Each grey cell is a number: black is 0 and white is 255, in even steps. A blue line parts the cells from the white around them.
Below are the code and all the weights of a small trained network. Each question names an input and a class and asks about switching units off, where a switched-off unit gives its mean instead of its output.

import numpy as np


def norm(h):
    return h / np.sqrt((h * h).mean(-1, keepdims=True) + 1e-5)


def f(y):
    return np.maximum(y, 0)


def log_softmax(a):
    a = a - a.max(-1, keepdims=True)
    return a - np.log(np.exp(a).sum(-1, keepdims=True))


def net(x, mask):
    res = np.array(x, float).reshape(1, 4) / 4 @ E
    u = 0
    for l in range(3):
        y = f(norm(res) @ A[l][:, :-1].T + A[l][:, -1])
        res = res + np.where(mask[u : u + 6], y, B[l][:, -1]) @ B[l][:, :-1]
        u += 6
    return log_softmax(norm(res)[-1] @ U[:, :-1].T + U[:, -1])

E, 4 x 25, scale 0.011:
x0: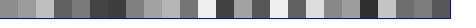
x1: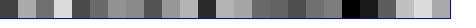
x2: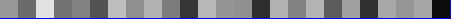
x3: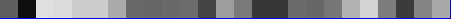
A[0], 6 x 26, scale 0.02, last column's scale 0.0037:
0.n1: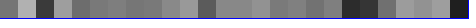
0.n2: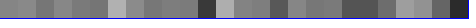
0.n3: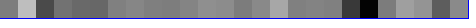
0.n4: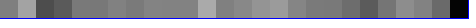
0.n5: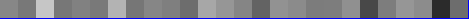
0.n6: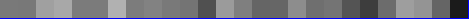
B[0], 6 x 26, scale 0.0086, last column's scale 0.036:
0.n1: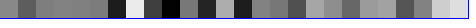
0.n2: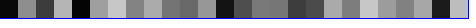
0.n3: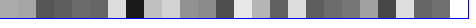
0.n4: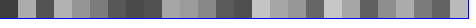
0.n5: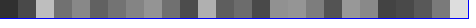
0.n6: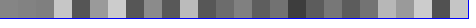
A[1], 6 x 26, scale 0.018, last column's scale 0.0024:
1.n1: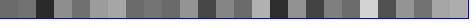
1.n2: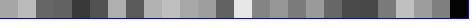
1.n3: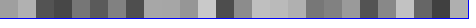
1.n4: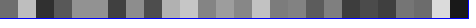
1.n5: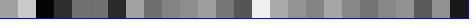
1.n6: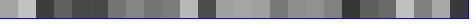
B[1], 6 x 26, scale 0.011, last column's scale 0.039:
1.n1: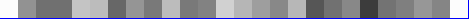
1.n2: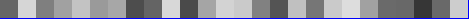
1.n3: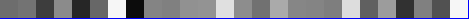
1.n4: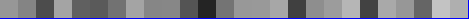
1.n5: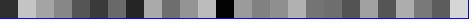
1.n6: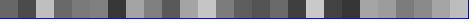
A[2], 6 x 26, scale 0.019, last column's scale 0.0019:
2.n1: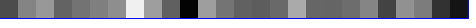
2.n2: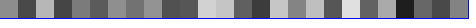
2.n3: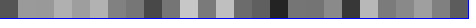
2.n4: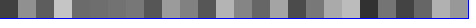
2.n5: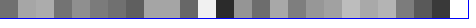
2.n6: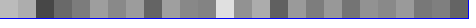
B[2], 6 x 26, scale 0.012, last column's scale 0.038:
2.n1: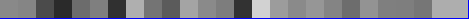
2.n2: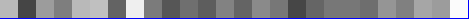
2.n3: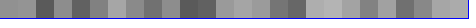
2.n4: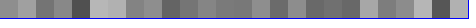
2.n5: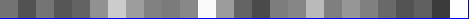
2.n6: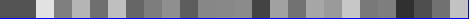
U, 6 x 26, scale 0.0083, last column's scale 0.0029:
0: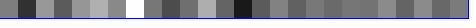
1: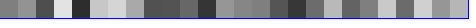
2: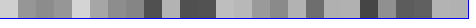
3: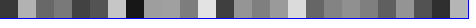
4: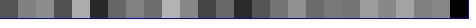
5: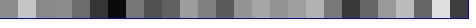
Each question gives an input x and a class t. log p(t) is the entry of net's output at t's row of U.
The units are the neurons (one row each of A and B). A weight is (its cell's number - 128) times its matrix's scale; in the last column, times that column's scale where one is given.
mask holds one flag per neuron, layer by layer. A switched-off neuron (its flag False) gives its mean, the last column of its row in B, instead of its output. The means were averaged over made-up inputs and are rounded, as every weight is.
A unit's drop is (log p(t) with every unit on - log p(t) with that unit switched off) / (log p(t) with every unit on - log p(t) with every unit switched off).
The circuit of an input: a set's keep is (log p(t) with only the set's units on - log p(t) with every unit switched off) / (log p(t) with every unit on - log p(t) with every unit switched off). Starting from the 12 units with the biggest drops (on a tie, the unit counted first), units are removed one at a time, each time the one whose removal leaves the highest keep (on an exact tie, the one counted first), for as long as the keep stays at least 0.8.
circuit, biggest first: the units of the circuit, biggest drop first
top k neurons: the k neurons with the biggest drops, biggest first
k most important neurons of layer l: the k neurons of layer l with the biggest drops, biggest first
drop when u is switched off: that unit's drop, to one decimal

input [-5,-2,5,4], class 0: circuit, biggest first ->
1.n3
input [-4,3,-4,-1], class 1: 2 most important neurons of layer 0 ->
0.n1; 0.n3
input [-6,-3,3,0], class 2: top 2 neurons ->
0.n5; 1.n5
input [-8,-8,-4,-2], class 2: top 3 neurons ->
1.n1; 0.n4; 0.n3
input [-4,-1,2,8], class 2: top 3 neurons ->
0.n5; 1.n3; 1.n1
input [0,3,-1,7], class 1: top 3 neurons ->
0.n3; 0.n6; 1.n2
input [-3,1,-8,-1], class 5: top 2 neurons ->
1.n3; 1.n2
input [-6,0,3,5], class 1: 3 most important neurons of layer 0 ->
0.n3; 0.n6; 0.n2
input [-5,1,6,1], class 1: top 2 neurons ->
0.n6; 0.n3
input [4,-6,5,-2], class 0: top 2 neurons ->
0.n3; 2.n2
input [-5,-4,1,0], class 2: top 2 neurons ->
0.n5; 0.n4
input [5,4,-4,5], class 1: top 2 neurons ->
0.n3; 1.n1
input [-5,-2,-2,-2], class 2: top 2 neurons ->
1.n1; 0.n4
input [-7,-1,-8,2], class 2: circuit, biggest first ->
1.n1
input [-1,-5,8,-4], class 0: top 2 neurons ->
0.n5; 2.n2
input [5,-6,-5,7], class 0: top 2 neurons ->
0.n3; 1.n1
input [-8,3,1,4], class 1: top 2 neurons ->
0.n2; 0.n3
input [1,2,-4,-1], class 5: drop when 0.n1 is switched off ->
0.8
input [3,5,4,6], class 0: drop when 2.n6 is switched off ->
-0.1
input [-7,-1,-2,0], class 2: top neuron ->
1.n1
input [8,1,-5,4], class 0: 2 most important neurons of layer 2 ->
2.n3; 2.n5
